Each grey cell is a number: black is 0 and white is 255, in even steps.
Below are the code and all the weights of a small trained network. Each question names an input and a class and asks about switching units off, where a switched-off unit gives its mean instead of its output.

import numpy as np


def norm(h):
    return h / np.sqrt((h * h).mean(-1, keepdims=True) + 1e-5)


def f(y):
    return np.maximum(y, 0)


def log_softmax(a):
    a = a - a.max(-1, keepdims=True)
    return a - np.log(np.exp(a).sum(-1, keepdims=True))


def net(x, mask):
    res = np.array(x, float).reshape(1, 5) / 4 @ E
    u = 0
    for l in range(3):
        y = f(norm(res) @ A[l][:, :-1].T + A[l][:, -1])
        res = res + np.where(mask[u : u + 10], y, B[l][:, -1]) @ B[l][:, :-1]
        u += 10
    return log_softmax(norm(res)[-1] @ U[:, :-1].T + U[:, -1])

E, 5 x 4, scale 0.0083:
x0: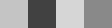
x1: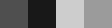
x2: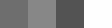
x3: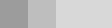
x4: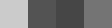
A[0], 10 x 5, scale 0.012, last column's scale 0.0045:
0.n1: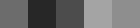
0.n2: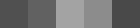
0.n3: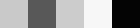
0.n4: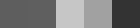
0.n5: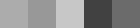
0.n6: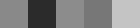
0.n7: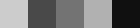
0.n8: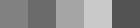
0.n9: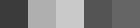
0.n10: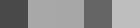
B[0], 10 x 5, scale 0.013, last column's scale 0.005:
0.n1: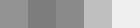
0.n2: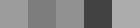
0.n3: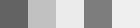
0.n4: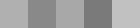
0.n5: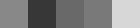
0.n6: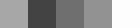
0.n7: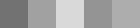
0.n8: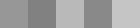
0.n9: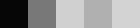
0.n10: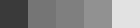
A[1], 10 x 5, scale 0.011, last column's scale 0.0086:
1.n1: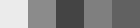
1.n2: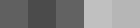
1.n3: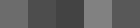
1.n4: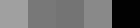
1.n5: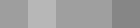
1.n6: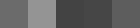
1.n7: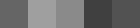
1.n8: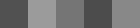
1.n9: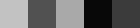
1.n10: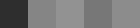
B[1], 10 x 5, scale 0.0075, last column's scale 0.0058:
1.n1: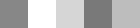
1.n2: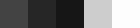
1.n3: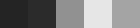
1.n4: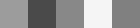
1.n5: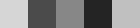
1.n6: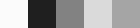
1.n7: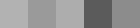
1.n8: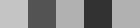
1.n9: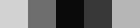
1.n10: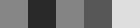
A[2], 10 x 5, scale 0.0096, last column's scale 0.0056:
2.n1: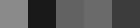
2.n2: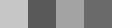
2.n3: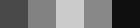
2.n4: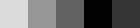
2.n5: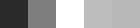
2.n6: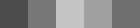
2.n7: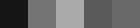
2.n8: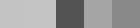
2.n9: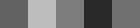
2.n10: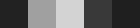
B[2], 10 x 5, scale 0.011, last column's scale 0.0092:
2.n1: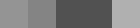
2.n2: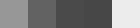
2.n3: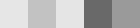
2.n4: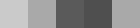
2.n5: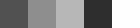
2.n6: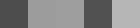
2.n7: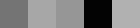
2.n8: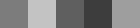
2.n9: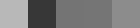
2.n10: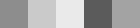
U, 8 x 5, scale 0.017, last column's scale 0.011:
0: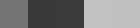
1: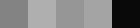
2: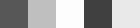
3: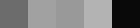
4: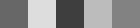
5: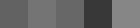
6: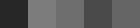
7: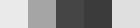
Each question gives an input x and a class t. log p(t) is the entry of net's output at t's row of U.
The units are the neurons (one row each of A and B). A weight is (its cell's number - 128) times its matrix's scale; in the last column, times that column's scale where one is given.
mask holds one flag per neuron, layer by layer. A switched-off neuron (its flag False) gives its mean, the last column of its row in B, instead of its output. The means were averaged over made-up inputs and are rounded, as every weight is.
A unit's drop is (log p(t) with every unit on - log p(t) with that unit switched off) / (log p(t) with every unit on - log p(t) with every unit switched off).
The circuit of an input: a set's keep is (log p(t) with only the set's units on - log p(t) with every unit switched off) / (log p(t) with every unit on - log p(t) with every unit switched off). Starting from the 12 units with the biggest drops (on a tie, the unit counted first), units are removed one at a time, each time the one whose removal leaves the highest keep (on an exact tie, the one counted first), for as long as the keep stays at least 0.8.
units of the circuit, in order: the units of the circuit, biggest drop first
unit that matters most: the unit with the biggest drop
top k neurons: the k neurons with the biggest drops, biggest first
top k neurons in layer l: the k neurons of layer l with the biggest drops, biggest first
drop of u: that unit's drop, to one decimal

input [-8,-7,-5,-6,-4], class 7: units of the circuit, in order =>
(1.n6 2.n5)
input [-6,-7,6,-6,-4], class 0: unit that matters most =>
0.n3
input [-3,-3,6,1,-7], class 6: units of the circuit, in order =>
(0.n3 2.n10)
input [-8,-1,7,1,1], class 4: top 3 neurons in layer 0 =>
(0.n5 0.n6 0.n9)
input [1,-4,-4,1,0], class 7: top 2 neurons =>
(0.n1 0.n6)
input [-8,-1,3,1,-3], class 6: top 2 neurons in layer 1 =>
(1.n2 1.n1)
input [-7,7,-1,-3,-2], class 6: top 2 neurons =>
(0.n3 1.n2)
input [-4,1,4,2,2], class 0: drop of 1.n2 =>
0.2
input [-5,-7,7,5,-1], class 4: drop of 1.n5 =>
-0.1
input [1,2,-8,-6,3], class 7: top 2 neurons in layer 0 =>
(0.n9 0.n10)
